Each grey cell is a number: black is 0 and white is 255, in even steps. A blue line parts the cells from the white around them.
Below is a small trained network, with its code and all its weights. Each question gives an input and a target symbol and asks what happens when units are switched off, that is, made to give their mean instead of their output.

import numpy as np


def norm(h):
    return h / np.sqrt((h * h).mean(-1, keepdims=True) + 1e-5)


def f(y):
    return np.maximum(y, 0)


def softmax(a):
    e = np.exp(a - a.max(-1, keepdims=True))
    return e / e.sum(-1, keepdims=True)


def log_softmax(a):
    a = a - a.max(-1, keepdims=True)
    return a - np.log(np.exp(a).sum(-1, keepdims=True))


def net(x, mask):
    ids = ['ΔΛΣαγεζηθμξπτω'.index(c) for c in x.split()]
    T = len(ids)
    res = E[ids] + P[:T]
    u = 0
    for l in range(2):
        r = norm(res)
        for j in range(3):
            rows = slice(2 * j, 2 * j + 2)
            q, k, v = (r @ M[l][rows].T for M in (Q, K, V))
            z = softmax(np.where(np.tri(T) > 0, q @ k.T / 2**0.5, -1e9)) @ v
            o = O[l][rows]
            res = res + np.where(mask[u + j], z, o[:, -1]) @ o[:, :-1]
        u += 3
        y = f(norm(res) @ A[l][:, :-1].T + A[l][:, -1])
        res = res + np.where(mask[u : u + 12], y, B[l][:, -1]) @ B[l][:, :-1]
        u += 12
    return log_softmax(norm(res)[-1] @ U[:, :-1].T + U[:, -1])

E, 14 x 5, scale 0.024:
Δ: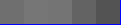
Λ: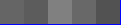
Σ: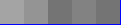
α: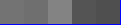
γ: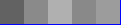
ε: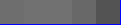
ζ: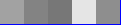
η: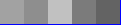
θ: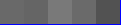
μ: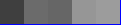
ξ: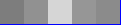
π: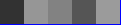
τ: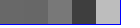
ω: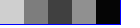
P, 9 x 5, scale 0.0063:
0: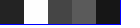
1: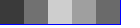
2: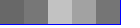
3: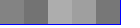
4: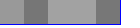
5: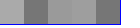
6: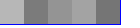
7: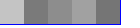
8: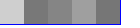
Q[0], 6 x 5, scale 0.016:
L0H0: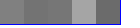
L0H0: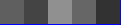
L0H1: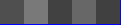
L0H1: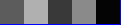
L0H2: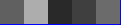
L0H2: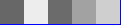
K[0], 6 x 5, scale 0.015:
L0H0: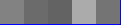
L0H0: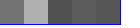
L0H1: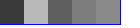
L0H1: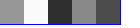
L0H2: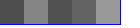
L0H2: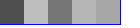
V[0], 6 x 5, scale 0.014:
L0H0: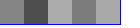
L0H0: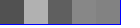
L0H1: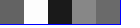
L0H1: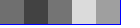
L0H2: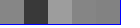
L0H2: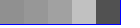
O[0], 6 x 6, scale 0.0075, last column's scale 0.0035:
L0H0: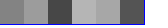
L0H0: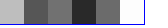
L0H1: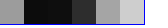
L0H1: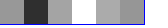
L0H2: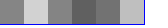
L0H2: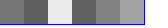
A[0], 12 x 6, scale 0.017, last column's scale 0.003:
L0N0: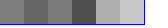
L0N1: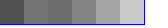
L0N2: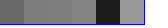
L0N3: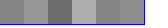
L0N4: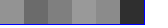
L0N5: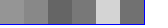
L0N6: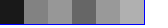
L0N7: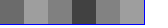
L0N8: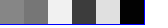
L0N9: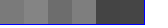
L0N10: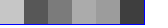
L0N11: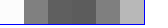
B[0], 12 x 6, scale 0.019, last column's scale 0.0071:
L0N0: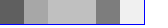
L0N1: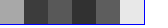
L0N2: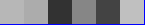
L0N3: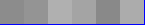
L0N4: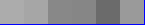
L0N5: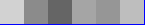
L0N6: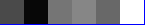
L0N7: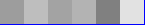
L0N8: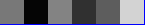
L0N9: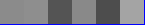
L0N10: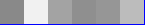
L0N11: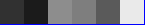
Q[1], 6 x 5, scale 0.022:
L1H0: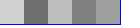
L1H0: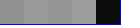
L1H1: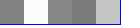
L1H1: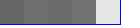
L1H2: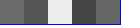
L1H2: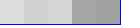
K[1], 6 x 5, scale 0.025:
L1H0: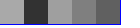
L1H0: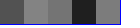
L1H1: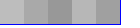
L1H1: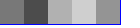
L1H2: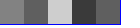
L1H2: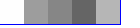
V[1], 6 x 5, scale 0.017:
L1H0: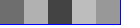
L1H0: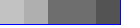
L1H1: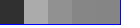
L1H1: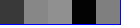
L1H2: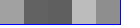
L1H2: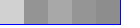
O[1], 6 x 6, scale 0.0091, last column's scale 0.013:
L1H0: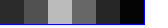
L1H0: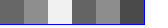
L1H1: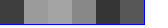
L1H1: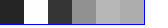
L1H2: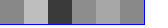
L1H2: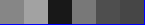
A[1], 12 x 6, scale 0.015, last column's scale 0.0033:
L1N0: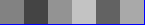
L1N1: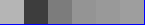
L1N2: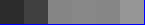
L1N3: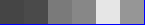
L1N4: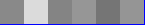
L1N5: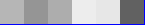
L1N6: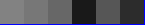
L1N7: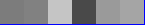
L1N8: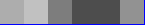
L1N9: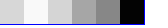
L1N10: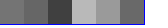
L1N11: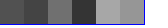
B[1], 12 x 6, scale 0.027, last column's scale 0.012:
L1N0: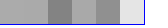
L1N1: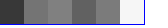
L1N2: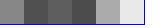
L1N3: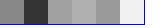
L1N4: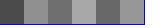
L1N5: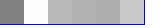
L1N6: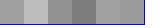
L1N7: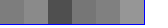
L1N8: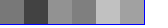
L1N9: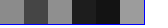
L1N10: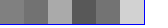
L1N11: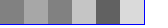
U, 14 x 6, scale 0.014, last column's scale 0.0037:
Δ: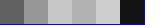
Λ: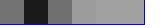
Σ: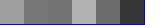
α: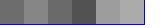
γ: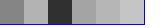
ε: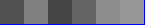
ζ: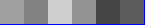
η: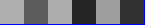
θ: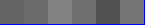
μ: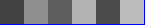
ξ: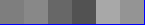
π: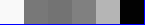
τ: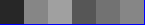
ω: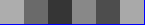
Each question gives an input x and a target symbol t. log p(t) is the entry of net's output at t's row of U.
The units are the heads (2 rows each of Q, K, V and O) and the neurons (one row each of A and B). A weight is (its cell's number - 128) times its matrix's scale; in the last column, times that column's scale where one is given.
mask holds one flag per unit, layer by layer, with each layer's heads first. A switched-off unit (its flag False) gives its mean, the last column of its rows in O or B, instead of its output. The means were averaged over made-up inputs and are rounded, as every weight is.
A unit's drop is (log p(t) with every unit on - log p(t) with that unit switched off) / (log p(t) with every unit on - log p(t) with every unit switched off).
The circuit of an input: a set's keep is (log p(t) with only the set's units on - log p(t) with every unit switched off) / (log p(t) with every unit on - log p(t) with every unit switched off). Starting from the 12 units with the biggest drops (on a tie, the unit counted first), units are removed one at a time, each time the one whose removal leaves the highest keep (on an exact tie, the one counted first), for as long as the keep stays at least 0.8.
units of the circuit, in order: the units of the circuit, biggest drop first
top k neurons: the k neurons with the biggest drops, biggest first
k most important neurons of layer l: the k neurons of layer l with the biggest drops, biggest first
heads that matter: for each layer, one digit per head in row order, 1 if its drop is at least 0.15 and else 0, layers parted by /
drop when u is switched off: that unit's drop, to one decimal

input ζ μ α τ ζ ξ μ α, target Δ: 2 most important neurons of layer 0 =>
(L0N11; L0N10)
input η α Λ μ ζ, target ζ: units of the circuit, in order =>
(L1N9; L1N5; L0N10)
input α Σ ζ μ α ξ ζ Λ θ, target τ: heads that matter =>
010 / 110
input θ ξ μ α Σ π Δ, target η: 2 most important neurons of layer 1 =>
(L1N11; L1N5)
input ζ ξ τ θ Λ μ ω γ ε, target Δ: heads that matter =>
010 / 000
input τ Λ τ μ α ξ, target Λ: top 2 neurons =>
(L0N8; L1N5)
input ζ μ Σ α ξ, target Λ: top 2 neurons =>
(L0N8; L0N7)
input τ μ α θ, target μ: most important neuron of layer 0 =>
(L0N2)
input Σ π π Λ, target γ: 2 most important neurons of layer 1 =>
(L1N6; L1N11)
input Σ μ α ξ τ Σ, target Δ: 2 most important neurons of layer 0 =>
(L0N11; L0N6)
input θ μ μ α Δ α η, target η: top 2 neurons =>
(L0N8; L1N8)
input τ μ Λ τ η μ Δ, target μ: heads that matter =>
011 / 000
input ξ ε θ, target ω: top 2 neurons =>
(L0N2; L0N8)
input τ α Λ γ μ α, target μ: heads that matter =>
011 / 000
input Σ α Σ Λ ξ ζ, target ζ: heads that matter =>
000 / 010
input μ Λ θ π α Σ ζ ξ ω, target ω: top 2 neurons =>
(L1N3; L0N2)
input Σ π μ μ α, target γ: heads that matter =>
110 / 000
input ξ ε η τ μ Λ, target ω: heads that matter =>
000 / 000
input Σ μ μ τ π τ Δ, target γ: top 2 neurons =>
(L0N6; L1N6)
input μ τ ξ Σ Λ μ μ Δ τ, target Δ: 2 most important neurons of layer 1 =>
(L1N5; L1N1)
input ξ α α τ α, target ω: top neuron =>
(L0N2)
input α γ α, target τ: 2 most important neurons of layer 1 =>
(L1N3; L1N5)
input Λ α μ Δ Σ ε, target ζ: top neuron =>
(L0N7)
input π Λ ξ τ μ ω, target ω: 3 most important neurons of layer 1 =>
(L1N1; L1N5; L1N3)
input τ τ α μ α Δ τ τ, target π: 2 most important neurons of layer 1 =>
(L1N11; L1N3)
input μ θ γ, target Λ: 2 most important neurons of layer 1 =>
(L1N5; L1N2)
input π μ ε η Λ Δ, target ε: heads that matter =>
010 / 010
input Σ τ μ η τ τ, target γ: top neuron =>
(L0N6)
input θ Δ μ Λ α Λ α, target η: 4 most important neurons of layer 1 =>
(L1N11; L1N5; L1N1; L1N3)
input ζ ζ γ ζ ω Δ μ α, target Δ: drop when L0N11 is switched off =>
0.2
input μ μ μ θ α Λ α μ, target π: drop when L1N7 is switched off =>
0.0
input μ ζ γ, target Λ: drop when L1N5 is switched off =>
0.1
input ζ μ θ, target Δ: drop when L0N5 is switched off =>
0.1
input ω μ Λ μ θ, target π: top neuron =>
(L1N1)
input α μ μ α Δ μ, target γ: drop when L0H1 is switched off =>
1.4
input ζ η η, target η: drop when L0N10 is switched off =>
0.2
